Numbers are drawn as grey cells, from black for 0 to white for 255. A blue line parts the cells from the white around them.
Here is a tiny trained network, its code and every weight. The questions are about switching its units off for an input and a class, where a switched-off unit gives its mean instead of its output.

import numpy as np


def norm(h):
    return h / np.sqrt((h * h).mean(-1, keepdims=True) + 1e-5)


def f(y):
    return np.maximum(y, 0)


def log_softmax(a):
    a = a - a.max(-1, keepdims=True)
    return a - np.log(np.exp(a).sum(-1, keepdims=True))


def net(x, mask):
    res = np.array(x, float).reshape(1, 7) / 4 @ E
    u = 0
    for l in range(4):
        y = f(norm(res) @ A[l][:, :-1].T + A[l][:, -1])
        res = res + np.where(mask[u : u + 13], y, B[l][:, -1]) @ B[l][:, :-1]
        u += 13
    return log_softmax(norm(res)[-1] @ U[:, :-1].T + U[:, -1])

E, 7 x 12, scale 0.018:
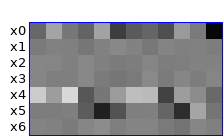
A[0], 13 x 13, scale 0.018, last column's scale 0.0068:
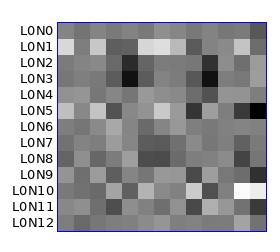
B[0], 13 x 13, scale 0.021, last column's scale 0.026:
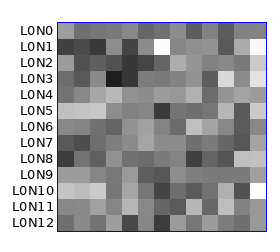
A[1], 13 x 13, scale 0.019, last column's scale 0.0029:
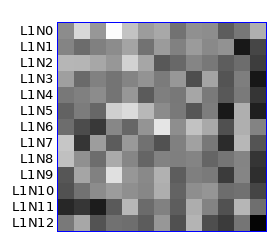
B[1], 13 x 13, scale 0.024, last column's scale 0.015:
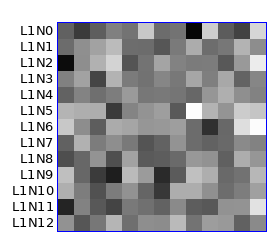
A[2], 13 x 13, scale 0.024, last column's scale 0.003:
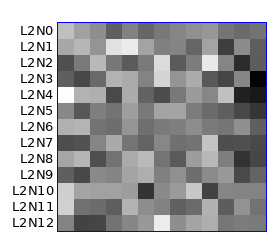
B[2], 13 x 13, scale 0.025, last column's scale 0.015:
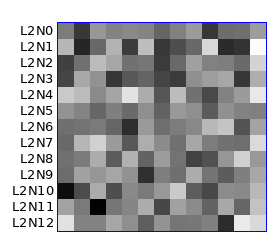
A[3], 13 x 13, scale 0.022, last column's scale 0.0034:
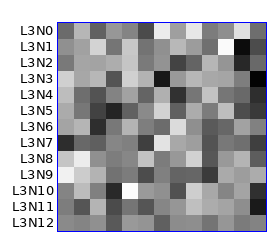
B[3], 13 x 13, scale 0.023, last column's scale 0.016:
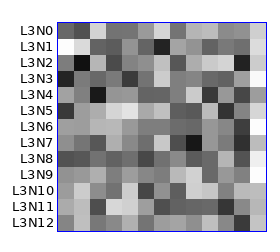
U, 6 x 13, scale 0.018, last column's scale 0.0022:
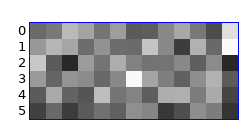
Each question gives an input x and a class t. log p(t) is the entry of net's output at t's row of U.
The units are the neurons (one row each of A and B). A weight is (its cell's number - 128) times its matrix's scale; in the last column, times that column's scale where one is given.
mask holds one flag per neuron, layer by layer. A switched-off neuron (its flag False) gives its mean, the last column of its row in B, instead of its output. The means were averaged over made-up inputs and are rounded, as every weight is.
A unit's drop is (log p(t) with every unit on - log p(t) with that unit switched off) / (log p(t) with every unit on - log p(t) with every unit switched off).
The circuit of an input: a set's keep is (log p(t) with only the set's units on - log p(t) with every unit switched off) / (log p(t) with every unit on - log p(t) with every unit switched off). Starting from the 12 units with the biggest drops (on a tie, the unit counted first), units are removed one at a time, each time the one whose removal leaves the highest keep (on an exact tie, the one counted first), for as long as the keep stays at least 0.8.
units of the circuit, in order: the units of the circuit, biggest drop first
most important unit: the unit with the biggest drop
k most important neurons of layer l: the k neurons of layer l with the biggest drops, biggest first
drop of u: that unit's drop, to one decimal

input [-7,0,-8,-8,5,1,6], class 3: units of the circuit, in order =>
(L0N1)
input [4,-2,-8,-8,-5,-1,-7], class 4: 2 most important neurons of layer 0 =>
(L0N3 L0N2)
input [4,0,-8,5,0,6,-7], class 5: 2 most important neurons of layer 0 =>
(L0N10 L0N8)
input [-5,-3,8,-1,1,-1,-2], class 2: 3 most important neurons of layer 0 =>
(L0N3 L0N1 L0N5)
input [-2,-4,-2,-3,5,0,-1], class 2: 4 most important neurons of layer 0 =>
(L0N3 L0N1 L0N2 L0N5)
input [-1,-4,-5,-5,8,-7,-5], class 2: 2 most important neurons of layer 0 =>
(L0N3 L0N1)
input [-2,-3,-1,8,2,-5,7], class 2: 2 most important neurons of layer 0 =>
(L0N1 L0N3)
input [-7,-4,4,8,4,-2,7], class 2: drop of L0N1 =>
1.3
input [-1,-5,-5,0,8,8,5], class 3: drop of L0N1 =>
1.7
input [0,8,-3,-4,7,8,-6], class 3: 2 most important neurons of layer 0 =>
(L0N1 L0N10)
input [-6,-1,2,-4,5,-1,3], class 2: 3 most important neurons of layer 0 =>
(L0N3 L0N1 L0N2)
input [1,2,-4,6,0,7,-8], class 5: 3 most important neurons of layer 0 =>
(L0N10 L0N5 L0N1)
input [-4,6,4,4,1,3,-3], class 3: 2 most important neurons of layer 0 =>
(L0N1 L0N5)
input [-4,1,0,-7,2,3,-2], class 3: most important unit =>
L0N1
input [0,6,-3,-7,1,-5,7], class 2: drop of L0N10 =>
1.0
